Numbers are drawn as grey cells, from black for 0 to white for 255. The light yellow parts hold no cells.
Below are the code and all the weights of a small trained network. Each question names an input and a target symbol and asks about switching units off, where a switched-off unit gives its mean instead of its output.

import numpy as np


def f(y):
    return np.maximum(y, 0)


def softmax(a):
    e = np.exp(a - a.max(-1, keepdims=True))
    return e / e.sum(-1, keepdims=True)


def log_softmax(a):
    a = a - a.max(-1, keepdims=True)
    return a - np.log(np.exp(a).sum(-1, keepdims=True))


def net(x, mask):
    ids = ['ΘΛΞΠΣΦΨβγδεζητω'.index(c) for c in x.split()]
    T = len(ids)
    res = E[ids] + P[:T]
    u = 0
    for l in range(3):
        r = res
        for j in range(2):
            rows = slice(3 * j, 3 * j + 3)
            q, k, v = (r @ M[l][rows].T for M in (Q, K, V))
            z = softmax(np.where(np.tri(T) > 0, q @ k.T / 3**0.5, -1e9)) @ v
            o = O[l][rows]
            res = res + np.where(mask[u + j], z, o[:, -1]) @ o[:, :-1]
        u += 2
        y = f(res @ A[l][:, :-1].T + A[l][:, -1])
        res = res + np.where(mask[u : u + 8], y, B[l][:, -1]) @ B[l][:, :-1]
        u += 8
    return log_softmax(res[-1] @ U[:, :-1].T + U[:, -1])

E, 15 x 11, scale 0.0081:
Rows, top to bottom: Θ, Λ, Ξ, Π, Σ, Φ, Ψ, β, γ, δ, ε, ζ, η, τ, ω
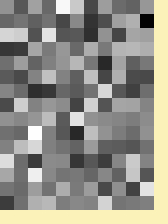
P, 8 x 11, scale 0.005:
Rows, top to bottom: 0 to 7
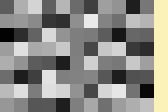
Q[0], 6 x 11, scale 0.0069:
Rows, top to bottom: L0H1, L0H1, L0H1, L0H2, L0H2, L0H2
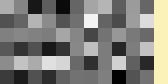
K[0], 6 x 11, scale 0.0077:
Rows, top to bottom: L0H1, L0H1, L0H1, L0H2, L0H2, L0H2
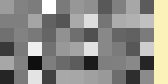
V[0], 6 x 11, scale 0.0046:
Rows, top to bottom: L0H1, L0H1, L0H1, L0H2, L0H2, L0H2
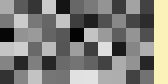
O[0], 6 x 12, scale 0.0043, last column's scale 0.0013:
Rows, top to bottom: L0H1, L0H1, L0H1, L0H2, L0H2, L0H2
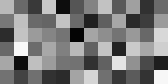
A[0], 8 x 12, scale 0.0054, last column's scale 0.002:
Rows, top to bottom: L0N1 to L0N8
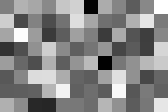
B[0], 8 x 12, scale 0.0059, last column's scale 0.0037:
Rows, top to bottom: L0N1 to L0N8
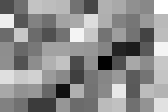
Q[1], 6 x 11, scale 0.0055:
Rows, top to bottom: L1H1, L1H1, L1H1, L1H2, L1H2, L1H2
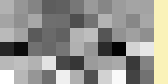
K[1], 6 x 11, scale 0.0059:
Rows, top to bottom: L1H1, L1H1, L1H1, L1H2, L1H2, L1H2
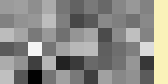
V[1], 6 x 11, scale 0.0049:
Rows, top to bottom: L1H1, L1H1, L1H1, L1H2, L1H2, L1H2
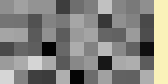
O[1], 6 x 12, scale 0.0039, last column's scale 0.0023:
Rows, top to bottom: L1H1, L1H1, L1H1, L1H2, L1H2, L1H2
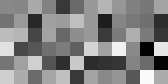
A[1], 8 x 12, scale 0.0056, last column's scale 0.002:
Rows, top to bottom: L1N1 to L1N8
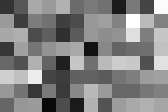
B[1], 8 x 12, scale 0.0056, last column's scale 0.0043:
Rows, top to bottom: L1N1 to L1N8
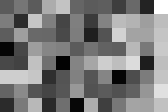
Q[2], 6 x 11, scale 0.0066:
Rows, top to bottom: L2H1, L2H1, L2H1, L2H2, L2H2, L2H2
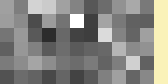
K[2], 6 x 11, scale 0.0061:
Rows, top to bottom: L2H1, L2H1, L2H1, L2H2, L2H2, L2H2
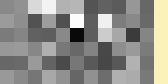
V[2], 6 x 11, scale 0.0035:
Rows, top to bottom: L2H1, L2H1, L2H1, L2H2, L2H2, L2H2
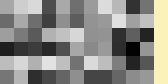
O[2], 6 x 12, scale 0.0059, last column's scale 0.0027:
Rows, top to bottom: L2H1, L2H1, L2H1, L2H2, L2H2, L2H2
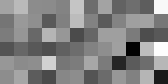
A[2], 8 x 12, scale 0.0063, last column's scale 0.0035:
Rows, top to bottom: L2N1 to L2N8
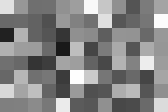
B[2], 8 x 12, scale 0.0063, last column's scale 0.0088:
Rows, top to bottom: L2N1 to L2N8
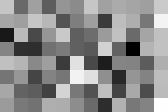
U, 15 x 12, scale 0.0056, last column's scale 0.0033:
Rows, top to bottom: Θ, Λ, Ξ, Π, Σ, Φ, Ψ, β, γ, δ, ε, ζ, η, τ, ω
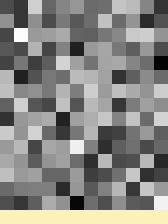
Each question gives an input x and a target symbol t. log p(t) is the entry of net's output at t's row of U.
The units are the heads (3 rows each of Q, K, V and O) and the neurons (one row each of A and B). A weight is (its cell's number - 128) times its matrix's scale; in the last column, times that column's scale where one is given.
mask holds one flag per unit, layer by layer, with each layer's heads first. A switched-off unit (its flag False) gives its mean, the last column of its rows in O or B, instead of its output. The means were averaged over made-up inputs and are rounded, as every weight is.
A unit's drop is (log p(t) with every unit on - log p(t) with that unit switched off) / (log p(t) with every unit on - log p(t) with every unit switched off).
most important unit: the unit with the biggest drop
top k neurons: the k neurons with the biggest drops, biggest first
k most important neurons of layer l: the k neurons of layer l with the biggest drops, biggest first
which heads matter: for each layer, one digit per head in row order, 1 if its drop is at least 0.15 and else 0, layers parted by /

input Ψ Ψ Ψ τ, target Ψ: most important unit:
L1H2
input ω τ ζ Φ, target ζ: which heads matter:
01 / 01 / 00
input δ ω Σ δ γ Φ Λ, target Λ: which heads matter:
01 / 00 / 00
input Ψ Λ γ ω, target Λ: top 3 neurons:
[L0N6 L0N7 L1N5]
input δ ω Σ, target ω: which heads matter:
00 / 00 / 10
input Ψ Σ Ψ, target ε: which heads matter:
00 / 01 / 10
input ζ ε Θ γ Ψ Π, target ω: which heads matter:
00 / 00 / 10
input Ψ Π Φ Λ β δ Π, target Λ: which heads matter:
01 / 01 / 00
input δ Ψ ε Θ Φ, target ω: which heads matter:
00 / 00 / 10
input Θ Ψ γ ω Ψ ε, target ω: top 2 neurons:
[L1N1 L0N8]
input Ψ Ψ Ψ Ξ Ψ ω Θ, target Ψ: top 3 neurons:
[L0N8 L2N1 L0N6]
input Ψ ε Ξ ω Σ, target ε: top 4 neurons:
[L2N5 L0N3 L0N1 L2N6]
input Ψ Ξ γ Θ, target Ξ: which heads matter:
11 / 00 / 00
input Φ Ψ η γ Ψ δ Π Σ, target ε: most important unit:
L0N1
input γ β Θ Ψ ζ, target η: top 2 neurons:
[L2N5 L0N5]
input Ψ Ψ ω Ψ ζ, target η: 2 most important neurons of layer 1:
[L1N3 L1N2]
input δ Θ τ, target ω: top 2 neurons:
[L0N5 L1N1]
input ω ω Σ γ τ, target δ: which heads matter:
10 / 00 / 00
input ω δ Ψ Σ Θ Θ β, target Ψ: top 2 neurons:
[L2N1 L0N6]
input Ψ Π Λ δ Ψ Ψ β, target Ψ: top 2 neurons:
[L2N1 L0N8]
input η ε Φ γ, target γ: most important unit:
L1N5
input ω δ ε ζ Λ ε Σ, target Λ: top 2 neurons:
[L0N7 L2N7]
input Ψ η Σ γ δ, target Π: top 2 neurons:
[L1N8 L1N2]
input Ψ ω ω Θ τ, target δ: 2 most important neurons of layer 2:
[L2N5 L2N3]
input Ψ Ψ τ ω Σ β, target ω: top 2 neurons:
[L0N5 L1N1]
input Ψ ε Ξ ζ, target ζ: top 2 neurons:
[L0N7 L1N6]
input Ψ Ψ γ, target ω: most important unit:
L2H1
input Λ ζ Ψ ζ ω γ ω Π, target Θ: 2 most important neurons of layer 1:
[L1N2 L1N8]
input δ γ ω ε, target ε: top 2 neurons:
[L2N6 L0N3]
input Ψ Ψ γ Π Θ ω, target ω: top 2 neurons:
[L1N1 L0N8]
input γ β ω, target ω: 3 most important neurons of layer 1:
[L1N1 L1N4 L1N6]
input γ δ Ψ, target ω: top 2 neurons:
[L0N8 L1N1]
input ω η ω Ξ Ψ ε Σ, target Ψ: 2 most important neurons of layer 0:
[L0N8 L0N1]
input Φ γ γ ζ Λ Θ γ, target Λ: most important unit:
L0H2
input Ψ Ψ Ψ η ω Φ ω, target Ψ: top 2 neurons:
[L2N1 L0N6]
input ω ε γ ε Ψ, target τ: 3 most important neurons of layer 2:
[L2N5 L2N4 L2N3]
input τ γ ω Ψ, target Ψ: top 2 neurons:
[L2N1 L0N8]
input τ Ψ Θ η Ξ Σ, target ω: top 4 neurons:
[L0N5 L0N8 L1N1 L2N6]
